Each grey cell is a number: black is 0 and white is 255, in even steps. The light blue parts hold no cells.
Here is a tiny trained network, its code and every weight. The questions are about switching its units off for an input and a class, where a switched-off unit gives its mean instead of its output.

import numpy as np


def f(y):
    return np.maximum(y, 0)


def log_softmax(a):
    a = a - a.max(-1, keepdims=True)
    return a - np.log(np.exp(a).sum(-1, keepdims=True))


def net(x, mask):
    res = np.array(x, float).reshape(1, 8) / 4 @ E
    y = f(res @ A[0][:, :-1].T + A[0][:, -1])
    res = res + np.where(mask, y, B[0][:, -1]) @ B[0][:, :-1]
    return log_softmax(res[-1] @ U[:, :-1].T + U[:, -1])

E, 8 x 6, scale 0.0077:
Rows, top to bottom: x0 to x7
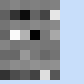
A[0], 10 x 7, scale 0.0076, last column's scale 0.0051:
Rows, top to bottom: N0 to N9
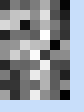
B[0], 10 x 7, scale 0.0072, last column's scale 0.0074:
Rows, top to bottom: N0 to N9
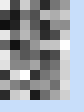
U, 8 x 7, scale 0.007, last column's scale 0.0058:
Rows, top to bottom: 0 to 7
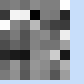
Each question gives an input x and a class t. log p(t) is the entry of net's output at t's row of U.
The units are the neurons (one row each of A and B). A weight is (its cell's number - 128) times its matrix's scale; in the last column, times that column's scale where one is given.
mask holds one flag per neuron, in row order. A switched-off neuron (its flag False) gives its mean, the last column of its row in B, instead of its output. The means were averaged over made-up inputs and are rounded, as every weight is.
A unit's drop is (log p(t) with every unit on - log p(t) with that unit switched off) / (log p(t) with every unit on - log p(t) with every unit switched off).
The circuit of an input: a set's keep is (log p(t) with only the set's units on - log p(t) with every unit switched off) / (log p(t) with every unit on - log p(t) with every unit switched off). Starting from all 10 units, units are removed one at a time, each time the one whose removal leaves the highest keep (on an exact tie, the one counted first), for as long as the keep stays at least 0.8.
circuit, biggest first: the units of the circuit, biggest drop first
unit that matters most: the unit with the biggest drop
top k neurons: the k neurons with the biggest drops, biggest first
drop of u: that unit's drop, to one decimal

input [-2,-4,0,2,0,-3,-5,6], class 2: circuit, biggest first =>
N3, N6
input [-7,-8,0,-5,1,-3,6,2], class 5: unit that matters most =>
N4
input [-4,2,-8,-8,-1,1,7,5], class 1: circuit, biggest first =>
N7, N9
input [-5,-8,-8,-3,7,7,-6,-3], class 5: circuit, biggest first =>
N4, N1
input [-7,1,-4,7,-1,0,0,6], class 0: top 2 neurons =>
N7, N9
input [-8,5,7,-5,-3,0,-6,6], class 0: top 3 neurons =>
N7, N5, N9
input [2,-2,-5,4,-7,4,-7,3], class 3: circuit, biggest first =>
N7, N9
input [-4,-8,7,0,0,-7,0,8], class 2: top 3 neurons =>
N3, N6, N0
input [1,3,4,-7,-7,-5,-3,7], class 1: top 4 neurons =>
N7, N9, N4, N5
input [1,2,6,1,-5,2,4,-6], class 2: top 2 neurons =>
N5, N9
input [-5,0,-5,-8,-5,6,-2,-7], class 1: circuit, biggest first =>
N9, N7
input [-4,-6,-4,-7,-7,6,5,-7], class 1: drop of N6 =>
0.1
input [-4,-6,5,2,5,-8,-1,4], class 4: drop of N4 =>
0.1
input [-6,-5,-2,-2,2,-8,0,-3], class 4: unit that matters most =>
N4
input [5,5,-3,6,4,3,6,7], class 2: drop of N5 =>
-0.1
